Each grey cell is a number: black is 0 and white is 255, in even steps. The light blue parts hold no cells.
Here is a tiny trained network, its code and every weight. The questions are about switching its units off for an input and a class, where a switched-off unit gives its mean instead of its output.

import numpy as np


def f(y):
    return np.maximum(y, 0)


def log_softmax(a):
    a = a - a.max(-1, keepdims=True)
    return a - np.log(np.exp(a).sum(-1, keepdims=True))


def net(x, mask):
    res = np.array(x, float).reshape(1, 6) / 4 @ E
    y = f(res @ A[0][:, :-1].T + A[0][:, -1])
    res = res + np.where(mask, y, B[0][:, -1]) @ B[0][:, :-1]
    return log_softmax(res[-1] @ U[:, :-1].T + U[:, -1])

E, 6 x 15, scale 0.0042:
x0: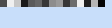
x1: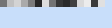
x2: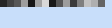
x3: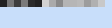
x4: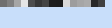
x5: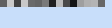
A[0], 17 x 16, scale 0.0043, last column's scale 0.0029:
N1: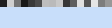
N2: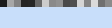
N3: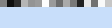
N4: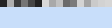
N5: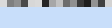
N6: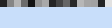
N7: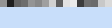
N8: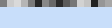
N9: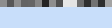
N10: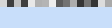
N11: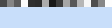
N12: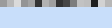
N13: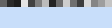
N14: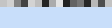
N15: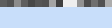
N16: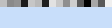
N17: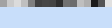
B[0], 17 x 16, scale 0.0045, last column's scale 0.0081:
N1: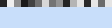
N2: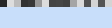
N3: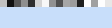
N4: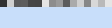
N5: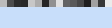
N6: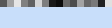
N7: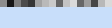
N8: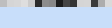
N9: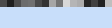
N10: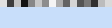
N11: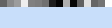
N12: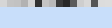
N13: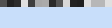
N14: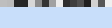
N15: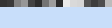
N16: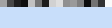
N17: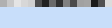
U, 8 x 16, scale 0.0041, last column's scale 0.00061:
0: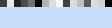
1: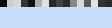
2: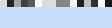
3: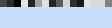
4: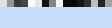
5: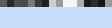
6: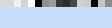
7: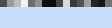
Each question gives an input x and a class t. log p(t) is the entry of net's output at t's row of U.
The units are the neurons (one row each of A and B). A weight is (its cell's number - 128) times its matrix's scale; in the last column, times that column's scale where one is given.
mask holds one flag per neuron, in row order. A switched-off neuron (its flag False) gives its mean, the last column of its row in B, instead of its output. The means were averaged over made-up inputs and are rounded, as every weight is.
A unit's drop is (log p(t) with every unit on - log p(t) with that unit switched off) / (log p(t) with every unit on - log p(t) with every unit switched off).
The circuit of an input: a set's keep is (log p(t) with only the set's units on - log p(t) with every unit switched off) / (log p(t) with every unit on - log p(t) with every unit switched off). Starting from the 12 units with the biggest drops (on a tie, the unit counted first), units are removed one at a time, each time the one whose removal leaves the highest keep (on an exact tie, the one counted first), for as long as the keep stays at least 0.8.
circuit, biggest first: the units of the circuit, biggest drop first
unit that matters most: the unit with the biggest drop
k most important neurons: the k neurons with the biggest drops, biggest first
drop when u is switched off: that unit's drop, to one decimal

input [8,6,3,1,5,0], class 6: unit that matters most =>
N8
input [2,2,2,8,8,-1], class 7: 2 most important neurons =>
N11; N13
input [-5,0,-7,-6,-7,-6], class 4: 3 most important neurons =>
N5; N14; N16
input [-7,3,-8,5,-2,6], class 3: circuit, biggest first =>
N3; N16
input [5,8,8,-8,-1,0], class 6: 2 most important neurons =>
N8; N17
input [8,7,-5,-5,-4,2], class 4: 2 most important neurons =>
N14; N5
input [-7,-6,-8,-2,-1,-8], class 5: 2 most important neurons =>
N16; N9
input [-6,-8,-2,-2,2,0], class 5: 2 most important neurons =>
N9; N16
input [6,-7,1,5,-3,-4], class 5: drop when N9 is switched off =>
0.2
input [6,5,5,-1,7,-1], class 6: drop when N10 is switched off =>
0.0
